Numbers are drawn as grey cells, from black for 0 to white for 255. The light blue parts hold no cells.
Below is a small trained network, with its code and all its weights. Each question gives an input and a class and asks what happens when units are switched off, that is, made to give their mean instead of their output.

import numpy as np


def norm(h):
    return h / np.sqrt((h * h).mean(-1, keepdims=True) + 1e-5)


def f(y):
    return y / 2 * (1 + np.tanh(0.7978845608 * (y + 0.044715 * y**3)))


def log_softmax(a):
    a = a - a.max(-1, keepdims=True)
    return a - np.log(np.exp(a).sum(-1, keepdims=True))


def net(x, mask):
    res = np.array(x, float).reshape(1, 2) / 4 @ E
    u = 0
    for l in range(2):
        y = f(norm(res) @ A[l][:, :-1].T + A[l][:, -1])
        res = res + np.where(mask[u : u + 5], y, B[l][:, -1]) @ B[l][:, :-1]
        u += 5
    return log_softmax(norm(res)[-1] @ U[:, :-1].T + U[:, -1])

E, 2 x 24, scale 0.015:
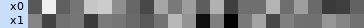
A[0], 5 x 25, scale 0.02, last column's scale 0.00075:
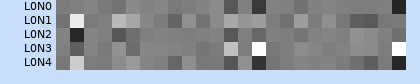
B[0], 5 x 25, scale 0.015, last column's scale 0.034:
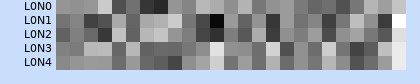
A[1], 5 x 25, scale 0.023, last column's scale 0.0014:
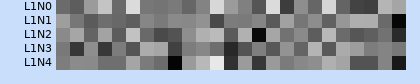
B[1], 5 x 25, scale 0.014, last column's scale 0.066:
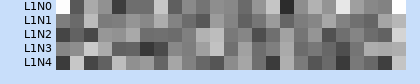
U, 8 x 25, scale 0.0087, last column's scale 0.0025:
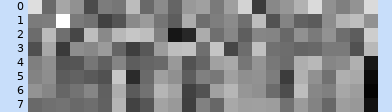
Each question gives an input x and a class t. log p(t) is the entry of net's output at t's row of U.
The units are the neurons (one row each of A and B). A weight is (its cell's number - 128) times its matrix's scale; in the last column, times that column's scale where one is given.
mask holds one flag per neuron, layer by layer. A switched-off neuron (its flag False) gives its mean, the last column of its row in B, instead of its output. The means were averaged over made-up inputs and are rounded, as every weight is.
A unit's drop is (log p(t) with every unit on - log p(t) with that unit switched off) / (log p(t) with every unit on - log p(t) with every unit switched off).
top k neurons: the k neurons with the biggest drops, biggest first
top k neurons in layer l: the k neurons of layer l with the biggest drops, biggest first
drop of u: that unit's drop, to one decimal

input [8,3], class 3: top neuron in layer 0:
(L0N4)
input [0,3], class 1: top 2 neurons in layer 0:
(L0N2, L0N3)
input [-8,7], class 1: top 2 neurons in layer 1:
(L1N3, L1N0)
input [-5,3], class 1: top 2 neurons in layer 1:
(L1N3, L1N0)
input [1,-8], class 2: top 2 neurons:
(L0N1, L0N4)
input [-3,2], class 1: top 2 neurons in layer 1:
(L1N3, L1N0)
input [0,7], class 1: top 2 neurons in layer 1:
(L1N0, L1N2)
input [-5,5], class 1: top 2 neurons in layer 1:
(L1N3, L1N0)
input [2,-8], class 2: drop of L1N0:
0.3
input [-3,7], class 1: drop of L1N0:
0.1
